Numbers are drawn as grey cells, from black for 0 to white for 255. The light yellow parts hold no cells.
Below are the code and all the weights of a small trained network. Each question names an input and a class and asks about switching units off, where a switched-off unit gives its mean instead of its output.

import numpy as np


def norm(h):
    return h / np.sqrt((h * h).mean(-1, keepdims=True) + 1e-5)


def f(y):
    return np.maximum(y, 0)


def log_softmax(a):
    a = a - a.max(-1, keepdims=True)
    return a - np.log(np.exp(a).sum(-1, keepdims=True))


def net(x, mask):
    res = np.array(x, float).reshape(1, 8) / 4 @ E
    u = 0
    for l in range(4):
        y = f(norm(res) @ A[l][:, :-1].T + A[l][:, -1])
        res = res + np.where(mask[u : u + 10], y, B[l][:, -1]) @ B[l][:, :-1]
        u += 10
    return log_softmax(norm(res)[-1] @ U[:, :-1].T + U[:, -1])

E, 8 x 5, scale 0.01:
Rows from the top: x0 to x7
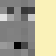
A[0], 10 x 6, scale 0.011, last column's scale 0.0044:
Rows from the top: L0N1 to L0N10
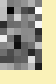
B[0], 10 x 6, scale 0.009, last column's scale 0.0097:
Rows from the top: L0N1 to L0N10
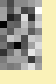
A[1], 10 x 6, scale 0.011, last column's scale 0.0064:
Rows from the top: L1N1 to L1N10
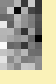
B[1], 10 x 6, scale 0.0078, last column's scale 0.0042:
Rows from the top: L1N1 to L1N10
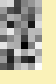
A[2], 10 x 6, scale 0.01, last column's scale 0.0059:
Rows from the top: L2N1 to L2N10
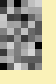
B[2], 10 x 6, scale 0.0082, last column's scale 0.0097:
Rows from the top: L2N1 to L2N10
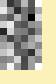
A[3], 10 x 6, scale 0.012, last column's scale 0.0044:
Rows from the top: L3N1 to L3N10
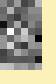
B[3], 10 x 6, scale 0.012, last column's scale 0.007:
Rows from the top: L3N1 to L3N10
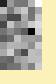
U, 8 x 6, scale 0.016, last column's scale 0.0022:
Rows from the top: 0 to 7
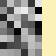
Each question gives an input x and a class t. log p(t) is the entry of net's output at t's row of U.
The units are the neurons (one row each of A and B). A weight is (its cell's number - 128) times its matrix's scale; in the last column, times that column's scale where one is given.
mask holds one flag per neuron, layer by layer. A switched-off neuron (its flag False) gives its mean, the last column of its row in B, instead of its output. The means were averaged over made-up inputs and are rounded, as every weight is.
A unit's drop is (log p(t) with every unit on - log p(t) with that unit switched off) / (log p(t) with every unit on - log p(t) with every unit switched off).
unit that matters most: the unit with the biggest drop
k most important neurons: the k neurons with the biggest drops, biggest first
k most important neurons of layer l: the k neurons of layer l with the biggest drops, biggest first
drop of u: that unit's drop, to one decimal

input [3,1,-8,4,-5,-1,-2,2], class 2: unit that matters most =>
L0N7
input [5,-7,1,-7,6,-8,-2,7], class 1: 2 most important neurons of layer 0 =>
(L0N4 L0N8)
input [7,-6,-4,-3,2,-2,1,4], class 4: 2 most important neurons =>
(L2N1 L1N2)
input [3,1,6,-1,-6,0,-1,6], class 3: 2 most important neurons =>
(L0N4 L1N9)
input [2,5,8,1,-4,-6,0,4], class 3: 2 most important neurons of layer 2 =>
(L2N3 L2N10)
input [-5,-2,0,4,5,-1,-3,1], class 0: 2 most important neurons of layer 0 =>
(L0N7 L0N2)
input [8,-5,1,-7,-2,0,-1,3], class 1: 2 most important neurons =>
(L0N4 L0N7)
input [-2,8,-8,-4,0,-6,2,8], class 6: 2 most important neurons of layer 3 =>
(L3N3 L3N7)
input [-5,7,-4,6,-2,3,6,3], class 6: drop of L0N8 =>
0.1
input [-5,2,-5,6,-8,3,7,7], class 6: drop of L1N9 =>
-0.1
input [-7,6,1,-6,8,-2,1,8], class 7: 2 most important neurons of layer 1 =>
(L1N7 L1N1)
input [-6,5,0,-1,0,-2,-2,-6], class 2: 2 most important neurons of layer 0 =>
(L0N8 L0N7)
